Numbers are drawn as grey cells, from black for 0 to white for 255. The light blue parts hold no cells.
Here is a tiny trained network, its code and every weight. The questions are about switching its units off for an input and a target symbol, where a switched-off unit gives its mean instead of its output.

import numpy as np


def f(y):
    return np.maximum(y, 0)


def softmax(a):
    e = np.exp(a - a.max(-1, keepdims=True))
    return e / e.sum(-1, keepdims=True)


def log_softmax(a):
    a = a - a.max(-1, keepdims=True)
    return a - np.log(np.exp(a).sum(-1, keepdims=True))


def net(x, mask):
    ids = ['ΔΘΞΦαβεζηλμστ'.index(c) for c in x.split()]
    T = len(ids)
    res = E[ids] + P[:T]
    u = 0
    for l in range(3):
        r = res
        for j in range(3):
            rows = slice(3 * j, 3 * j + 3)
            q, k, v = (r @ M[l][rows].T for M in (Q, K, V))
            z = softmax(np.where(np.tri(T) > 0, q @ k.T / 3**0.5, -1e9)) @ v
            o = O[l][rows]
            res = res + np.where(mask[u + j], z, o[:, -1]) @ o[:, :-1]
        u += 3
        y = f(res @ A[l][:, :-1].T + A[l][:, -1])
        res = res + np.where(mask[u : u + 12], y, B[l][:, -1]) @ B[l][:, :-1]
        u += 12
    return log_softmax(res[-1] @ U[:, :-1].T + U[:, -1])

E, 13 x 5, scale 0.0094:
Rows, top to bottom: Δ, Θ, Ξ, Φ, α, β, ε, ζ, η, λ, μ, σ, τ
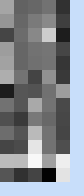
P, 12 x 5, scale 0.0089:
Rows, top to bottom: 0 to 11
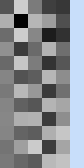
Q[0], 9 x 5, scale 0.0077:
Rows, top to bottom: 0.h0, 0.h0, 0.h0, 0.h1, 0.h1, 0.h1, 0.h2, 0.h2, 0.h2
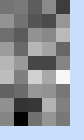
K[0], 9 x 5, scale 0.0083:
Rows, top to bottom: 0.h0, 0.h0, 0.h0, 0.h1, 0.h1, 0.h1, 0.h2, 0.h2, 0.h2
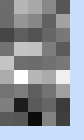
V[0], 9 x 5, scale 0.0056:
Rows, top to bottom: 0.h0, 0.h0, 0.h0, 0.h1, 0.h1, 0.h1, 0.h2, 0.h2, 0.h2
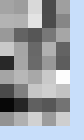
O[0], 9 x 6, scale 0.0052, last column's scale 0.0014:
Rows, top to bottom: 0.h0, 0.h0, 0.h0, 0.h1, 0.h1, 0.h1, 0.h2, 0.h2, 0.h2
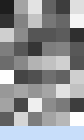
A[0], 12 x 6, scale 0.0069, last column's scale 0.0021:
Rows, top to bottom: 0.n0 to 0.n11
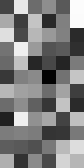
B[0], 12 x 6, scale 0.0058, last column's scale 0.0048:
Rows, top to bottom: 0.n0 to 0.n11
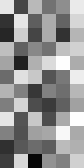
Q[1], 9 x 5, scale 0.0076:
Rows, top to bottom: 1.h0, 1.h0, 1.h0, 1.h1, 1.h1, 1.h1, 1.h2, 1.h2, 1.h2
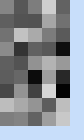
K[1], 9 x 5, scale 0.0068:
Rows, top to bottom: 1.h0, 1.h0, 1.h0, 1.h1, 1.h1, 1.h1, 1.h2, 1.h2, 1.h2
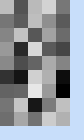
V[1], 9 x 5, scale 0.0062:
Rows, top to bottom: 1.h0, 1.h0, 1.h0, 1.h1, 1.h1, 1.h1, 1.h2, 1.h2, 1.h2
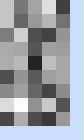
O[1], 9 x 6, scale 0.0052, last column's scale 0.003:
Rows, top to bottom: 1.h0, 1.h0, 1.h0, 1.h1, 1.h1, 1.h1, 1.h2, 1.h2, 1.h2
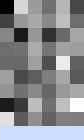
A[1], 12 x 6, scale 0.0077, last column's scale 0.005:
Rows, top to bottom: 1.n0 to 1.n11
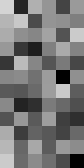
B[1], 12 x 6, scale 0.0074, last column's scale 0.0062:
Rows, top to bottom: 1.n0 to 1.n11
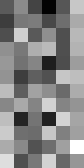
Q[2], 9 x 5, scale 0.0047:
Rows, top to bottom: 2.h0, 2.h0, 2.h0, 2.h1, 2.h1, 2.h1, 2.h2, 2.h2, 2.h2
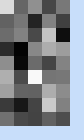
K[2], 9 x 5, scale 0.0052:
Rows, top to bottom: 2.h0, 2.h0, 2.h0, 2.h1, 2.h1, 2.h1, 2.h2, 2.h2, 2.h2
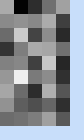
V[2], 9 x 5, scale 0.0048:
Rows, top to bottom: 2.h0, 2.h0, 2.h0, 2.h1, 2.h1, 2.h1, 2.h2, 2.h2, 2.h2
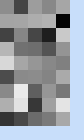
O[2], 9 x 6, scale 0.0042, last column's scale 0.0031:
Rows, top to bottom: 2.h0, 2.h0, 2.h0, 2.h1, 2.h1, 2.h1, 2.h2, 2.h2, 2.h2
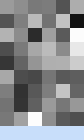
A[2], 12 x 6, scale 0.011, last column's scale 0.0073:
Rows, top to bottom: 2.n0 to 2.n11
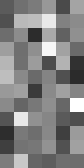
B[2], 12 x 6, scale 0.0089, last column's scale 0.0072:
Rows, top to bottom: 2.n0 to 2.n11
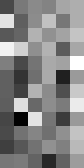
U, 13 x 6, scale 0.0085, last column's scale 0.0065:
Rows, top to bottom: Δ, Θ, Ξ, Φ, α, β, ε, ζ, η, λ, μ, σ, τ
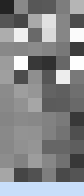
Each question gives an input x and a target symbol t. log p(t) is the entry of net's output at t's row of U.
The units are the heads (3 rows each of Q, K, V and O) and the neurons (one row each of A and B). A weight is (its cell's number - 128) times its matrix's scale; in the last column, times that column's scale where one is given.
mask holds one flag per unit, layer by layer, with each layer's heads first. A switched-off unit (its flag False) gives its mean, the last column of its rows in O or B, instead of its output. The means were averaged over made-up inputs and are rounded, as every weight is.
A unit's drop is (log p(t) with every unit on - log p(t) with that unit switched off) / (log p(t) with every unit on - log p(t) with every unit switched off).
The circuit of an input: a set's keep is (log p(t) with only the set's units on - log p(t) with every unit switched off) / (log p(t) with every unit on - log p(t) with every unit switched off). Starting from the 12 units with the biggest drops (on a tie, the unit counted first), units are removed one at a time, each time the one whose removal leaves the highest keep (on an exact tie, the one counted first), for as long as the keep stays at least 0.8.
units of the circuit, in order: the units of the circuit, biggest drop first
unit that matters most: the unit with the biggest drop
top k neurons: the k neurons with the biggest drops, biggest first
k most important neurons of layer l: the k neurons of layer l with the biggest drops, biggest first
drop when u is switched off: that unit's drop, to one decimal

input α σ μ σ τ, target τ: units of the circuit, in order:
(1.h0, 2.n5, 1.h2, 0.n7)
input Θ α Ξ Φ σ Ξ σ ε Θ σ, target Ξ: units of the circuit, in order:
(1.n0, 2.n3)
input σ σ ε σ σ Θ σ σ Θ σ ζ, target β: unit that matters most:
0.h2
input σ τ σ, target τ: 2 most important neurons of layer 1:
(1.n0, 1.n11)
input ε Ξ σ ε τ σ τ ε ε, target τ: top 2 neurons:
(1.n0, 2.n5)
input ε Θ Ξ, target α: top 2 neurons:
(0.n8, 1.n0)
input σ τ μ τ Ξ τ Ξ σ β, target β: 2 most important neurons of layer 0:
(0.n11, 0.n8)
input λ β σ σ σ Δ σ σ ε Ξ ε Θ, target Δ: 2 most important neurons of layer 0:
(0.n4, 0.n9)
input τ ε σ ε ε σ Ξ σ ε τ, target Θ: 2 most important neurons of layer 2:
(2.n2, 2.n6)
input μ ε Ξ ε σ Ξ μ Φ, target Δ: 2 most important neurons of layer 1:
(1.n8, 1.n5)
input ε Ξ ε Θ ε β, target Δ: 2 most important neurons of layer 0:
(0.n4, 0.n11)
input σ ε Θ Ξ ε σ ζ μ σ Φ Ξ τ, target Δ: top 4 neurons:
(0.n11, 0.n8, 0.n1, 0.n0)
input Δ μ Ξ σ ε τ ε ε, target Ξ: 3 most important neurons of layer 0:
(0.n1, 0.n2, 0.n5)
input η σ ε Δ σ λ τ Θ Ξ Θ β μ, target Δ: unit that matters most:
0.h2
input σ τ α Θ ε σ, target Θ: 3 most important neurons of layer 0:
(0.n2, 0.n8, 0.n4)
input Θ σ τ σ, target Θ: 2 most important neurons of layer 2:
(2.n1, 2.n8)
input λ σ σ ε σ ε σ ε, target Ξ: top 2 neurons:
(2.n3, 1.n0)
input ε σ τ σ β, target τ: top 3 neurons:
(1.n0, 2.n5, 0.n8)
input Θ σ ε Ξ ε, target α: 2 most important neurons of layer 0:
(0.n7, 0.n5)
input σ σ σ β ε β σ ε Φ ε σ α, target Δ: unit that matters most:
0.h0
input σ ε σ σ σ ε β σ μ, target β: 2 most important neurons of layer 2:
(2.n4, 2.n7)
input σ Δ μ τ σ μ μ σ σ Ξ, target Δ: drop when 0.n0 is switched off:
-0.1
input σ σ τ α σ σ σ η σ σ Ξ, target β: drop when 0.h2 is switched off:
0.2
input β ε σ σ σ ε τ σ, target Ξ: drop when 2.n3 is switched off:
0.4
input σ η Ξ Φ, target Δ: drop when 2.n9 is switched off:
0.1
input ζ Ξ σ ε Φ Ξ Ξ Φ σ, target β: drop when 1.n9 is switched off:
0.0
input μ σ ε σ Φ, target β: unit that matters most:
0.h1
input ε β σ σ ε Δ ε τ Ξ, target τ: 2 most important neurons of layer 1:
(1.n0, 1.n11)
